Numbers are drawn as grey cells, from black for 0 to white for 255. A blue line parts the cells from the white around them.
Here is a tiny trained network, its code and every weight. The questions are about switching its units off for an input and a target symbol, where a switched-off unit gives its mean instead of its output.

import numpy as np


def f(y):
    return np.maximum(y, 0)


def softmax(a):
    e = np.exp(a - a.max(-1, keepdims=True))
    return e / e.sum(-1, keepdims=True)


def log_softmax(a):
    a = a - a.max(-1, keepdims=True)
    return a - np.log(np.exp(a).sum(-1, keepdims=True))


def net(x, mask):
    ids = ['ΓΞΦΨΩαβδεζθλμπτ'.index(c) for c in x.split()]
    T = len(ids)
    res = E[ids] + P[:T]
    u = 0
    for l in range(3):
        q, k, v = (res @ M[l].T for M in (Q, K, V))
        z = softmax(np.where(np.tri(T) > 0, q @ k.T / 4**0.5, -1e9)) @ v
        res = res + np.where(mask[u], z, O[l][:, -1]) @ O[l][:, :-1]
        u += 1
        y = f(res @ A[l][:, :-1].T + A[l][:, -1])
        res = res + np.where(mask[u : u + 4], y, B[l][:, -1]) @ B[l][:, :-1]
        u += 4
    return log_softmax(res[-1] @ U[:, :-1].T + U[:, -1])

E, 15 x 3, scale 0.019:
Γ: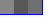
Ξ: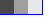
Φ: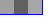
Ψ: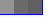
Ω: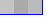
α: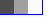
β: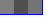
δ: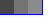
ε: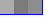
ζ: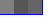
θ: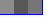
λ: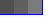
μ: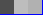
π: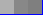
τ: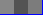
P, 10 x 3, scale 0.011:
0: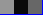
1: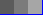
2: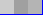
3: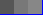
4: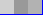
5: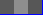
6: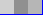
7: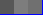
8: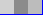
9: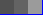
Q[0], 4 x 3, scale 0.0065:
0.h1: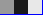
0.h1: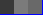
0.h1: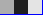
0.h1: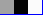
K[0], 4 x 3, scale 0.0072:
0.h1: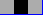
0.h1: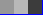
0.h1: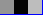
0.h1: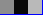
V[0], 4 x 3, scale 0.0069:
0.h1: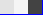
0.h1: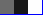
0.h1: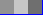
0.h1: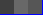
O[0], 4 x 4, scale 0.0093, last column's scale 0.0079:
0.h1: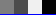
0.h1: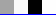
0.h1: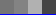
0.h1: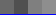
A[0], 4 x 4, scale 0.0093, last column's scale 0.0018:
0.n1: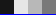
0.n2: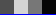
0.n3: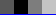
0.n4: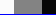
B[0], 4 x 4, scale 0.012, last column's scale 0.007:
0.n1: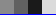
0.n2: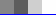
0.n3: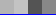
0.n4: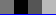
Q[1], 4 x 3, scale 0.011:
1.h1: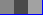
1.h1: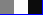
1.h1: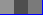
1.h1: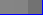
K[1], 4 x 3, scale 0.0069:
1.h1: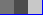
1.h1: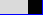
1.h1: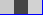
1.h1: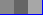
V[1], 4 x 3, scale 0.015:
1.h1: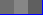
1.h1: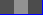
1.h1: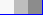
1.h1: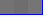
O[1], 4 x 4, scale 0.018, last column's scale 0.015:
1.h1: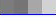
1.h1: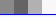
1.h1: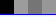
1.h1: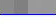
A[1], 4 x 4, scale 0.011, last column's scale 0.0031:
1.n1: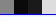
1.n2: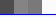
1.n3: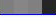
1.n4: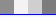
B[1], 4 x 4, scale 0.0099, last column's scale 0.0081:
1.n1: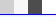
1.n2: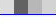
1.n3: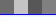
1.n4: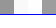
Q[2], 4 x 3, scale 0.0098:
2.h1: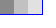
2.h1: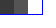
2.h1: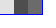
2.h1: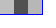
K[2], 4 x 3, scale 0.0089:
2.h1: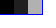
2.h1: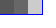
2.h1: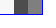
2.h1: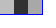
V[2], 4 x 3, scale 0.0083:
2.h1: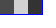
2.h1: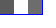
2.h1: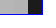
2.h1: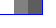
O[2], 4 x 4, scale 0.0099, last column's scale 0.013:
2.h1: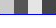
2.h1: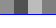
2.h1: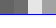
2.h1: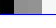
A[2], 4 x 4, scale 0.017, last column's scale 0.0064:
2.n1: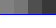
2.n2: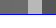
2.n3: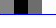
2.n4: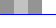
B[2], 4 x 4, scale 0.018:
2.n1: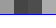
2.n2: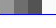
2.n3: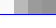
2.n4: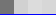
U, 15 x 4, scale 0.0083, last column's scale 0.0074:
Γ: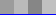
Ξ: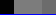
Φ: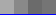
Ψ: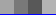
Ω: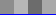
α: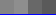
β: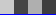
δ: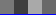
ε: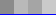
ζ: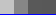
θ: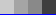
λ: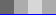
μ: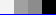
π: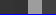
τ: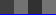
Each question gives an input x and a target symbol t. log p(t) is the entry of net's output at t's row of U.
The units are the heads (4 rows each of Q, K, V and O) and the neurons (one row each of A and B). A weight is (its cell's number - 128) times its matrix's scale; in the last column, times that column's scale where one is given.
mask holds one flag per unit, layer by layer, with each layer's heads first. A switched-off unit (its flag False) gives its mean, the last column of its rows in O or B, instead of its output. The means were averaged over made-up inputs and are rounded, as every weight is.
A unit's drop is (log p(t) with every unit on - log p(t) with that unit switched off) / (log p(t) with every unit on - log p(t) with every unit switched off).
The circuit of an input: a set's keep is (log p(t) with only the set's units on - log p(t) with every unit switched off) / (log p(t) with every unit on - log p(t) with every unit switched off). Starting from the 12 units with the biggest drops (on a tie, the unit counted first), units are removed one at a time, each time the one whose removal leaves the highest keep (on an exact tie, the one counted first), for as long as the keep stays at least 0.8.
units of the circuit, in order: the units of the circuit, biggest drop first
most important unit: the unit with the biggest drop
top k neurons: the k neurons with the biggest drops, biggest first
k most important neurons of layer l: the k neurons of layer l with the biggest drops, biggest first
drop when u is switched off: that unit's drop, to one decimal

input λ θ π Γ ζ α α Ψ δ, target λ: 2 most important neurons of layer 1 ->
[1.n4, 1.n2]
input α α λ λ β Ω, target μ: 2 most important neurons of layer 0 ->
[0.n4, 0.n2]
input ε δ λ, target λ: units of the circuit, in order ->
[0.n1, 0.n4, 2.n4]
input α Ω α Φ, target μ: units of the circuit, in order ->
[2.h1, 1.h1, 2.n3]
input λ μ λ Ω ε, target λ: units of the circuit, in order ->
[1.n1, 0.n4, 2.h1]
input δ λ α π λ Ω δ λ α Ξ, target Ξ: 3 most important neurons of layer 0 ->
[0.n1, 0.n2, 0.n3]
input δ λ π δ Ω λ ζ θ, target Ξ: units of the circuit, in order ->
[0.n4, 1.h1, 2.h1]
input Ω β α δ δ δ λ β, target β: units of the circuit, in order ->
[2.h1, 1.h1]
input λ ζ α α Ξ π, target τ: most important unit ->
2.h1
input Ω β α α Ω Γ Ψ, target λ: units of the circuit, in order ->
[0.n4, 1.n1, 2.h1]
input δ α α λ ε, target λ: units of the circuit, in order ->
[1.n1, 2.h1, 0.n4]
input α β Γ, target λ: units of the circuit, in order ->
[1.n1, 0.n4, 2.h1]
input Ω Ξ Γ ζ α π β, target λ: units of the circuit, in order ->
[0.n4, 1.n1, 2.h1]
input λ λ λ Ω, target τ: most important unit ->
0.n4
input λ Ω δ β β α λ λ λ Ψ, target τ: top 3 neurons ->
[0.n4, 1.n1, 0.n2]
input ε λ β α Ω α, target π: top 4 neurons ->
[0.n1, 0.n4, 1.n1, 2.n2]
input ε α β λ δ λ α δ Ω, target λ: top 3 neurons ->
[1.n1, 2.n4, 2.n1]
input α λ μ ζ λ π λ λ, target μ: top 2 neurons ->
[0.n4, 2.n3]
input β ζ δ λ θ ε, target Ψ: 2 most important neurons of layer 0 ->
[0.n2, 0.n3]
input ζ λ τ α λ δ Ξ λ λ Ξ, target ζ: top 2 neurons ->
[0.n1, 0.n3]
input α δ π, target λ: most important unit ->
1.n1
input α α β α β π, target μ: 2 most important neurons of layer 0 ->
[0.n2, 0.n4]
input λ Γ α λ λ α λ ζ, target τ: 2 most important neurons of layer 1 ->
[1.n1, 1.n4]
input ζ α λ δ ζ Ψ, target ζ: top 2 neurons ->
[0.n3, 1.n1]
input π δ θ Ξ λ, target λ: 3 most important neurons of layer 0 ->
[0.n1, 0.n4, 0.n2]
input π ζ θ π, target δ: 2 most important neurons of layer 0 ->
[0.n4, 0.n3]
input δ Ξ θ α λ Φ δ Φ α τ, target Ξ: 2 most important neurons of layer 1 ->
[1.n4, 1.n1]
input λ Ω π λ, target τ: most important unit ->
2.h1
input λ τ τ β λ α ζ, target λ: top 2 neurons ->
[1.n1, 0.n4]
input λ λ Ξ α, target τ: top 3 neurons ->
[0.n1, 0.n2, 1.n1]
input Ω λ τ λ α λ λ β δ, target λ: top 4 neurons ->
[0.n4, 2.n2, 0.n1, 1.n4]
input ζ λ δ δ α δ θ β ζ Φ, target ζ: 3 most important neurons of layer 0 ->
[0.n3, 0.n2, 0.n4]
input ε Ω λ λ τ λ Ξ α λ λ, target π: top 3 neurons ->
[0.n4, 1.n1, 2.n2]
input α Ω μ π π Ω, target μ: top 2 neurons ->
[0.n4, 2.n3]
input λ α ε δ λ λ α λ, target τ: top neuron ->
[0.n4]
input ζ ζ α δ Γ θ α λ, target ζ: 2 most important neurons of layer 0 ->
[0.n3, 0.n2]
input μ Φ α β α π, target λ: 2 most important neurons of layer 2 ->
[2.n2, 2.n1]
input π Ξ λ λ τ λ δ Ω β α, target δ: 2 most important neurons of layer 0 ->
[0.n1, 0.n4]
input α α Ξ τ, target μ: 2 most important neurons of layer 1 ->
[1.n1, 1.n4]
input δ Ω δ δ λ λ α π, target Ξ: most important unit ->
1.h1
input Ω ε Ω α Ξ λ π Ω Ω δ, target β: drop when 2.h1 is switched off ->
1.7
